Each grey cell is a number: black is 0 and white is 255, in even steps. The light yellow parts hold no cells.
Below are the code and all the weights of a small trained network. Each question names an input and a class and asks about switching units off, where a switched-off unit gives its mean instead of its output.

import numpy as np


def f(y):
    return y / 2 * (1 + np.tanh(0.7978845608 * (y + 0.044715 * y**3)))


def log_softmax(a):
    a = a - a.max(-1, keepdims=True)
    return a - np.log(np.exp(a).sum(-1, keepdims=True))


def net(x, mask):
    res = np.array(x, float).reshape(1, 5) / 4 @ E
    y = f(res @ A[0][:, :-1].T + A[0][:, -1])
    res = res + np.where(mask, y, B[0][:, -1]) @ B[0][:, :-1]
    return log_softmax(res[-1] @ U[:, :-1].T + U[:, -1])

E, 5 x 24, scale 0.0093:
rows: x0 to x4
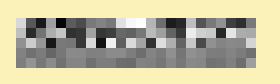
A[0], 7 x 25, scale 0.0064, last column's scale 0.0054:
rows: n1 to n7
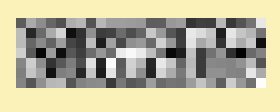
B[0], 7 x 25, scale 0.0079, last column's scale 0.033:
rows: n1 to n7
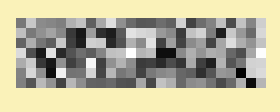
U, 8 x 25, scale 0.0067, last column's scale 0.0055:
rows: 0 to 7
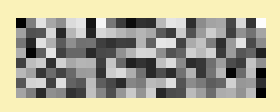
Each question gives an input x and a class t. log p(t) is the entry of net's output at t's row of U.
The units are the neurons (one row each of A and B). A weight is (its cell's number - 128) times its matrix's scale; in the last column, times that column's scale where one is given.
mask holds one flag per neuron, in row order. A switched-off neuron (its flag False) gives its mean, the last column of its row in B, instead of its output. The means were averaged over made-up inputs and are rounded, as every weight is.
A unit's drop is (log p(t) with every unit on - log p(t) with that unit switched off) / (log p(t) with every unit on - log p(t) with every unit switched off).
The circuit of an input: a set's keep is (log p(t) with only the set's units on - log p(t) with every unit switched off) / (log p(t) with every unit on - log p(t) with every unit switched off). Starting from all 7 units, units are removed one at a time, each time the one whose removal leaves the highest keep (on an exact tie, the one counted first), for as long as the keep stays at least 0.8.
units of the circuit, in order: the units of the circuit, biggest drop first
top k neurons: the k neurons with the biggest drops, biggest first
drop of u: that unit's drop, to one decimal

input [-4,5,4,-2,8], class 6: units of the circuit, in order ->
n4
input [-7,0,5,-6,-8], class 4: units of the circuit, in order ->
n2, n4
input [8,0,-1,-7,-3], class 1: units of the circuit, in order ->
n2, n5
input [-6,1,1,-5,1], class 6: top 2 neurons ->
n4, n1
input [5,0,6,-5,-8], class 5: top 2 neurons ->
n2, n5
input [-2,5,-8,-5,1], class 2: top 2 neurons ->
n4, n7
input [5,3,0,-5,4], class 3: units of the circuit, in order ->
n5, n6
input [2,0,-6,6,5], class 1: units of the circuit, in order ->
n2, n5
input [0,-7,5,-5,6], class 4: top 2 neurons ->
n4, n6
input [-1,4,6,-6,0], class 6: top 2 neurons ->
n4, n6
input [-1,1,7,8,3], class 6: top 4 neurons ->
n4, n3, n6, n1
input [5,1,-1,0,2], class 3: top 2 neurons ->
n5, n1
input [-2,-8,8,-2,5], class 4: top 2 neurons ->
n4, n6
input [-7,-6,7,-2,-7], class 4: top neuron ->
n4
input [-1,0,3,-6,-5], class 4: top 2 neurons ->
n4, n2
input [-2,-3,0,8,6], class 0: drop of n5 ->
0.2
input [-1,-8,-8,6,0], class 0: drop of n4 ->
0.5
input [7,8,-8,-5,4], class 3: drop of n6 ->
0.0
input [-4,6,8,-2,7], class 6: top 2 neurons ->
n4, n6
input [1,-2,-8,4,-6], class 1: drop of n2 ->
0.0
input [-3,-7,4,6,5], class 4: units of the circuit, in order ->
n4
